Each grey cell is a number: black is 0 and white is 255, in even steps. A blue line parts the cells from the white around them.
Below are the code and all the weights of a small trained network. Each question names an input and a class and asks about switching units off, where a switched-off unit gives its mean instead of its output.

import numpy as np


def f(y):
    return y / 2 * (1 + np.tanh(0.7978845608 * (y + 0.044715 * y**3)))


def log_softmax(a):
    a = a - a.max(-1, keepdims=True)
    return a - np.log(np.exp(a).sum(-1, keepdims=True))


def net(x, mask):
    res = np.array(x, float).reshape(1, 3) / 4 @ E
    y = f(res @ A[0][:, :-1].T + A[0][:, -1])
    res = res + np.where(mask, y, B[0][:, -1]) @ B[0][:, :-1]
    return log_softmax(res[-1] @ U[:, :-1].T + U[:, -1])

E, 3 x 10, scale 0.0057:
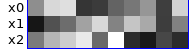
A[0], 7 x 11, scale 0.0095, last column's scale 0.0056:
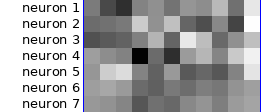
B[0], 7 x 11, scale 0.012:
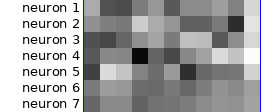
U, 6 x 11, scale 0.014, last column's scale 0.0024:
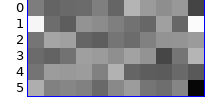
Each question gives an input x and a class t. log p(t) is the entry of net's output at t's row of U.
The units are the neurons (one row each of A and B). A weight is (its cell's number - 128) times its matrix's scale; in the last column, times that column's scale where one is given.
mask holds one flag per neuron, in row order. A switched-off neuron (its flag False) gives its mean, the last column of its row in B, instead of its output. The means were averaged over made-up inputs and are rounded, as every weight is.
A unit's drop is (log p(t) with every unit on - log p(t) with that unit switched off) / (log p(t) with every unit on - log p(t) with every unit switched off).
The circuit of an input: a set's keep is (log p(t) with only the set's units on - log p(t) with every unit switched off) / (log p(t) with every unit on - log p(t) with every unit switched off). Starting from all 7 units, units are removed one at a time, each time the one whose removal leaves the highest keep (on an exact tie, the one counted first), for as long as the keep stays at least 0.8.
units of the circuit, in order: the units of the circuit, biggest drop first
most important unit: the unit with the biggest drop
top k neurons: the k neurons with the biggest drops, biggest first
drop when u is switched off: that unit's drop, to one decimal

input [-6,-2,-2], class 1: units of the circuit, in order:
[neuron 4; neuron 1]
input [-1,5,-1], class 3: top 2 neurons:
[neuron 4; neuron 3]
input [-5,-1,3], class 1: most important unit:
neuron 5
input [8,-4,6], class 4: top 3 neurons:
[neuron 4; neuron 5; neuron 1]
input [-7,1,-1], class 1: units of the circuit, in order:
[neuron 1; neuron 4]
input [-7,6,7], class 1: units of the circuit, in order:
[neuron 5; neuron 2]
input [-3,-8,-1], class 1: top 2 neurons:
[neuron 4; neuron 5]
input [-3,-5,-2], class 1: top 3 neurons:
[neuron 3; neuron 5; neuron 4]
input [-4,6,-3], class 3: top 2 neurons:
[neuron 4; neuron 3]
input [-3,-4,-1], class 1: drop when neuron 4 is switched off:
0.2
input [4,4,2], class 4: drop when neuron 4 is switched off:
1.0
